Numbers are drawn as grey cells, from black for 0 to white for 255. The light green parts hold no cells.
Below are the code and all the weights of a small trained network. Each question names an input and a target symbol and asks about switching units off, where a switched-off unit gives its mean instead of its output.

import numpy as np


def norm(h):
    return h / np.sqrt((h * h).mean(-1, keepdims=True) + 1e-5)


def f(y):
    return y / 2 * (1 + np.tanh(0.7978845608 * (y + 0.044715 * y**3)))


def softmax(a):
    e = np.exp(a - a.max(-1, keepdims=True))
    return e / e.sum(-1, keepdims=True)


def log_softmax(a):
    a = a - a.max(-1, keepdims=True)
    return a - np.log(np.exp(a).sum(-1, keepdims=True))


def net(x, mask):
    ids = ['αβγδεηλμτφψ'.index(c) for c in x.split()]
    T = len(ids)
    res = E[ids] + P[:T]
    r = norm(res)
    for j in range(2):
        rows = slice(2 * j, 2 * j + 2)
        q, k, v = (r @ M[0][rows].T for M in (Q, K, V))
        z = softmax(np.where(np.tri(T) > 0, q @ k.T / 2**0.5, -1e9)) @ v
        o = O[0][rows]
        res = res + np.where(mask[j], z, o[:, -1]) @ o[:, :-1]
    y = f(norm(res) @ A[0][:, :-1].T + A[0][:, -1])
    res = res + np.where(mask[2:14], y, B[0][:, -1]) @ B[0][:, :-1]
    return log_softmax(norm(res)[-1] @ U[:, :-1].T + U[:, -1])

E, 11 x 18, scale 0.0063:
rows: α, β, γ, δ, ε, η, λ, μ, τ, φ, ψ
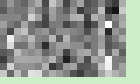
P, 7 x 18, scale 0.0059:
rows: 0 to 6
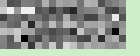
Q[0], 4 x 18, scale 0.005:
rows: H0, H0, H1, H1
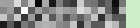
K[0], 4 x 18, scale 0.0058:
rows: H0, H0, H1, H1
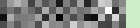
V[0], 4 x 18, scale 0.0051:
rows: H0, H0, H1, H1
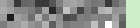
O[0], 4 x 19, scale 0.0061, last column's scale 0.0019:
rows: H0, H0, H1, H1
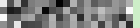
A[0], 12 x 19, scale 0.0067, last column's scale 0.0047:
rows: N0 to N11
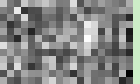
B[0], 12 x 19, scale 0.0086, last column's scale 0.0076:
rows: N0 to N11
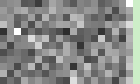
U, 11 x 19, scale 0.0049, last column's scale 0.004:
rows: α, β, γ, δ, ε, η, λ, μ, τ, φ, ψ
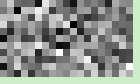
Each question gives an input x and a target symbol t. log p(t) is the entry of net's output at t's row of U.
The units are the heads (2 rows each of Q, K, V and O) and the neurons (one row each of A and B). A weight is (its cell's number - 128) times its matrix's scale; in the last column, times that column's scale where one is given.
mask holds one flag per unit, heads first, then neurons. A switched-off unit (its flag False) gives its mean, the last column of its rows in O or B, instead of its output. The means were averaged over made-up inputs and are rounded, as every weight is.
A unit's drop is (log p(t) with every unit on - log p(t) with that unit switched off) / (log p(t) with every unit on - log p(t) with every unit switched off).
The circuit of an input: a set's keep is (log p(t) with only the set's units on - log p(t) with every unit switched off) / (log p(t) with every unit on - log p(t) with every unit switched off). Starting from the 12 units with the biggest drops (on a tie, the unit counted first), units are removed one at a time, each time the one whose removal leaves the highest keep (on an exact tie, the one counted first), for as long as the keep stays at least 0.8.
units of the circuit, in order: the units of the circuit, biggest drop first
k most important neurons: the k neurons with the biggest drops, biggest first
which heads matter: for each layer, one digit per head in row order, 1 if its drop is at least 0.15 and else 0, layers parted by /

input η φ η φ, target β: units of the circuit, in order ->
N5
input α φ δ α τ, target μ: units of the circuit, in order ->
N2; H0
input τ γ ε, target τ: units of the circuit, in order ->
H1; N9; N4; N8
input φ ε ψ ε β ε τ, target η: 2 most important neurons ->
N4; N3
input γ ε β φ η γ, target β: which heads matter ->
01
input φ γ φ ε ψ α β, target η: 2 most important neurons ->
N4; N3
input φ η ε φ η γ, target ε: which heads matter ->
01
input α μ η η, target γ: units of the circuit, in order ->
H0; N8
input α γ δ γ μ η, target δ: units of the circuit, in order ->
N1; N9; H1
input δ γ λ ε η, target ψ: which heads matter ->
10
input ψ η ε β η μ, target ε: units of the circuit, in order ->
H1; N3
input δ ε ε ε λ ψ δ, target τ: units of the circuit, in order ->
H1; N4; N9
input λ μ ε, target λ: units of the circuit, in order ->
H0; N1
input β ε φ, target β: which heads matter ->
01
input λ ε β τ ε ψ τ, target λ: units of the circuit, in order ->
H0
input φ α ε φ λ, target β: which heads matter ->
10
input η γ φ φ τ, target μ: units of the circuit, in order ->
H0; N2
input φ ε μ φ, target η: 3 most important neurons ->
N4; N3; N5
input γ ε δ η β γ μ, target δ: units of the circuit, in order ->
H0; N6; N9; N0
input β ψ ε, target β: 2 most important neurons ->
N0; N4
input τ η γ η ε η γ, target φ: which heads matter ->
11
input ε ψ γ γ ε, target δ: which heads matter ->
01
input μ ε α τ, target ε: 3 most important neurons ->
N6; N11; N9
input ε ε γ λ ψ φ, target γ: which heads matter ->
11
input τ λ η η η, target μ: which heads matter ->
10
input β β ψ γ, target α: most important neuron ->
N0
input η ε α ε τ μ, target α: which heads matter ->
11
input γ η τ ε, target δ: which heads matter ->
10
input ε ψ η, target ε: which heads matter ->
01
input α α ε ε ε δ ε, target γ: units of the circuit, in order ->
H0; N8
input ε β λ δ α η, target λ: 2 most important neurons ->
N0; N1
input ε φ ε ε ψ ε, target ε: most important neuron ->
N3
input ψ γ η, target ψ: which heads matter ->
11
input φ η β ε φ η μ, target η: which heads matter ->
11
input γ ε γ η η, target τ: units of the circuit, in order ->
N10; H1
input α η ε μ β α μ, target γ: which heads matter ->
11
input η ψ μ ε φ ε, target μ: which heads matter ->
11
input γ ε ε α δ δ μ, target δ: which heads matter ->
10
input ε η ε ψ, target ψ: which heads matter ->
01
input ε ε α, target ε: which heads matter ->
01
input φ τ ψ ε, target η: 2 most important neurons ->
N4; N3
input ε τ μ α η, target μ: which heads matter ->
10
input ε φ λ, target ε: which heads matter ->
01
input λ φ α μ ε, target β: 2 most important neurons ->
N5; N0
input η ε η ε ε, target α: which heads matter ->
01
